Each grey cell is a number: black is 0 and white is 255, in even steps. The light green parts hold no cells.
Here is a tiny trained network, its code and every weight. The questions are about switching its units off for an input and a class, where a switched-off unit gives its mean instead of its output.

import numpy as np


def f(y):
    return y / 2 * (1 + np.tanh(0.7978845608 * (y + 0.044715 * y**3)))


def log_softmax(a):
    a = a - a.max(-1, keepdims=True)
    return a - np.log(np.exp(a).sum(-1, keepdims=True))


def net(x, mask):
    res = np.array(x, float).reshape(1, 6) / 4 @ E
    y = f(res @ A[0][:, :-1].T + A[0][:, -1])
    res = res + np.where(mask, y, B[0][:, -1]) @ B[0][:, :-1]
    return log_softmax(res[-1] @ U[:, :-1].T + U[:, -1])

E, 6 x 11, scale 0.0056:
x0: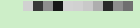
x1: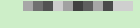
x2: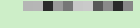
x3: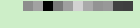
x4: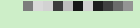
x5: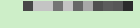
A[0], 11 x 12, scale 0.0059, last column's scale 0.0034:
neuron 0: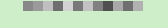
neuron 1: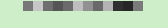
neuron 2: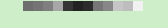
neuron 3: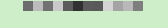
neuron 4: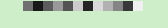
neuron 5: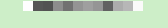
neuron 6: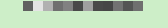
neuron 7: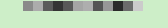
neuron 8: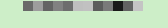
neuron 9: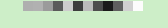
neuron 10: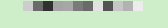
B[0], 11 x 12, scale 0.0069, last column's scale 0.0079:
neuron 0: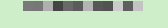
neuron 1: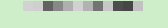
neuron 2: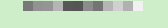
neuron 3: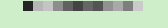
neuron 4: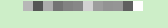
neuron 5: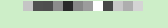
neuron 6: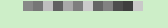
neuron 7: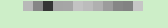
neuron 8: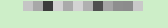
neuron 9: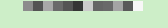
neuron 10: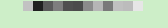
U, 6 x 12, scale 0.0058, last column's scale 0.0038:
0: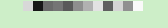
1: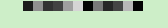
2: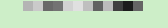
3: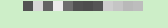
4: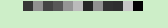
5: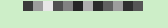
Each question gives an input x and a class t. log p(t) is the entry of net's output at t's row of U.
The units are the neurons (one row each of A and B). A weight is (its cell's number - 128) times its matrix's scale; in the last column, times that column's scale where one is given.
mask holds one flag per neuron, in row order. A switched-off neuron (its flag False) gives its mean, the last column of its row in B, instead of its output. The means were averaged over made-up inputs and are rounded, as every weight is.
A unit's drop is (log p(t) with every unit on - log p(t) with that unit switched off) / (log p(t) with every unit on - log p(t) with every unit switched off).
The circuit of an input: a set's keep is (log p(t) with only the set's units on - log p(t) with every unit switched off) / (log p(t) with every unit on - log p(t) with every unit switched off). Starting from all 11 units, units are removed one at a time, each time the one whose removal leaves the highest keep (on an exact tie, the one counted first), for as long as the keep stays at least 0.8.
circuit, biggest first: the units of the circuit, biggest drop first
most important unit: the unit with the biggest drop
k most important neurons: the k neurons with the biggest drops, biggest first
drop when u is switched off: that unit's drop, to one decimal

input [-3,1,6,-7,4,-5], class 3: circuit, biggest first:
neuron 4; neuron 3
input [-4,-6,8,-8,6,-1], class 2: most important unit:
neuron 7
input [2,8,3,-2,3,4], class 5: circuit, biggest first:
neuron 7; neuron 9
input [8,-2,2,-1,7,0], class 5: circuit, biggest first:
neuron 0; neuron 10
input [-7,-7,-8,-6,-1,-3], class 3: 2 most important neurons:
neuron 2; neuron 9
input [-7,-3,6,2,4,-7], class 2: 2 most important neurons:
neuron 1; neuron 7
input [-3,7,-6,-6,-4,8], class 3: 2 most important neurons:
neuron 2; neuron 9
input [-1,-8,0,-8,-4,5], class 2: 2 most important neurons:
neuron 9; neuron 3
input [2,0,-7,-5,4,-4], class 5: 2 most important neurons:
neuron 7; neuron 5
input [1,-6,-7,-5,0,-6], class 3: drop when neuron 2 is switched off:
0.3
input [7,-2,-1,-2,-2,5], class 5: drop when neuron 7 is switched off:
0.1
